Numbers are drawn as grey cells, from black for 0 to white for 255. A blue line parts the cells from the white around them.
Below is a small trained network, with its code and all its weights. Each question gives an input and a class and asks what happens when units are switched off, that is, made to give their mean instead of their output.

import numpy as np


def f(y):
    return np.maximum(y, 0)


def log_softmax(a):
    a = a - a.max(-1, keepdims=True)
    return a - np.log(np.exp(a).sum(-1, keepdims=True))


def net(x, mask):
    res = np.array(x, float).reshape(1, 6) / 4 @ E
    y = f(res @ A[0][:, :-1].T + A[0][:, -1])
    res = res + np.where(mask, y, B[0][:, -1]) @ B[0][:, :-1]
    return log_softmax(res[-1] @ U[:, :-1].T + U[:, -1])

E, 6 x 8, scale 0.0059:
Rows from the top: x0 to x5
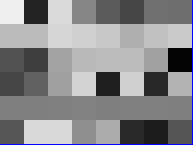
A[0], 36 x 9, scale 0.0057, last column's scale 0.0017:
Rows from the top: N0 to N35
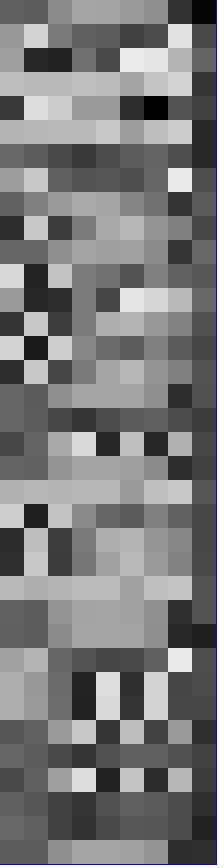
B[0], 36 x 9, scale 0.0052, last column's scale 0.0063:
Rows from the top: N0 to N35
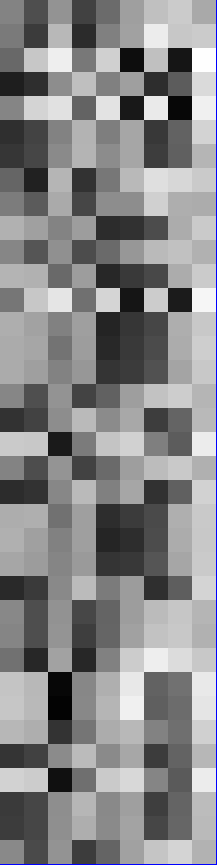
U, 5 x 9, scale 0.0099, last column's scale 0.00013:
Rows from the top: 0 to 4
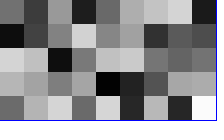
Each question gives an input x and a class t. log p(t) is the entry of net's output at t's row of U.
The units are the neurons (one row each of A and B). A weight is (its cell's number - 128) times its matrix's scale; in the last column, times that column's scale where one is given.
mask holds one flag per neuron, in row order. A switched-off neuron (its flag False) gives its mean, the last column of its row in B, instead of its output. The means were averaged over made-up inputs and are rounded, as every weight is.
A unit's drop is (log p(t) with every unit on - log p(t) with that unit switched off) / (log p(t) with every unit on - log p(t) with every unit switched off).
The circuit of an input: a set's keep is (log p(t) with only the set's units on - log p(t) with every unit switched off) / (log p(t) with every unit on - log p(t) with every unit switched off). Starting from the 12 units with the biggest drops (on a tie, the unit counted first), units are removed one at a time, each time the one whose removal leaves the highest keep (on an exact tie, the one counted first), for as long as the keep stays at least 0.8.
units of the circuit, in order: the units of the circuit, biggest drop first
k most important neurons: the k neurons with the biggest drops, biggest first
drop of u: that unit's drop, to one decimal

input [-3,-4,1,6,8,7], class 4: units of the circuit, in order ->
N4
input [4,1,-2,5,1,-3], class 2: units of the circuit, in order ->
N32, N18
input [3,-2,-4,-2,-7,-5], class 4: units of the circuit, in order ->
N2, N12
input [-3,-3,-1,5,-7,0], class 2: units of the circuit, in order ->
N32, N18
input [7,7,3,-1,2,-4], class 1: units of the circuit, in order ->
N3, N24
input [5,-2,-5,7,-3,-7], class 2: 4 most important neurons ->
N32, N18, N4, N30
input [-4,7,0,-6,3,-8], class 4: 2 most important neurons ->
N2, N12
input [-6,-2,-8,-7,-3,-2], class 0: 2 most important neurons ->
N7, N27
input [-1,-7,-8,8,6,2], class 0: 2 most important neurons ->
N27, N1
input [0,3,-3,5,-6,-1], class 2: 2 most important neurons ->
N32, N18
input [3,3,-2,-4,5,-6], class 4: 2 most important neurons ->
N2, N12
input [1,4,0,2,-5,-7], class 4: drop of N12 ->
0.2
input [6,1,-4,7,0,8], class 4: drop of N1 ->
0.1
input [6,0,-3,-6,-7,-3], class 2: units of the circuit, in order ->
N29
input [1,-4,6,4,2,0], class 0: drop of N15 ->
0.0
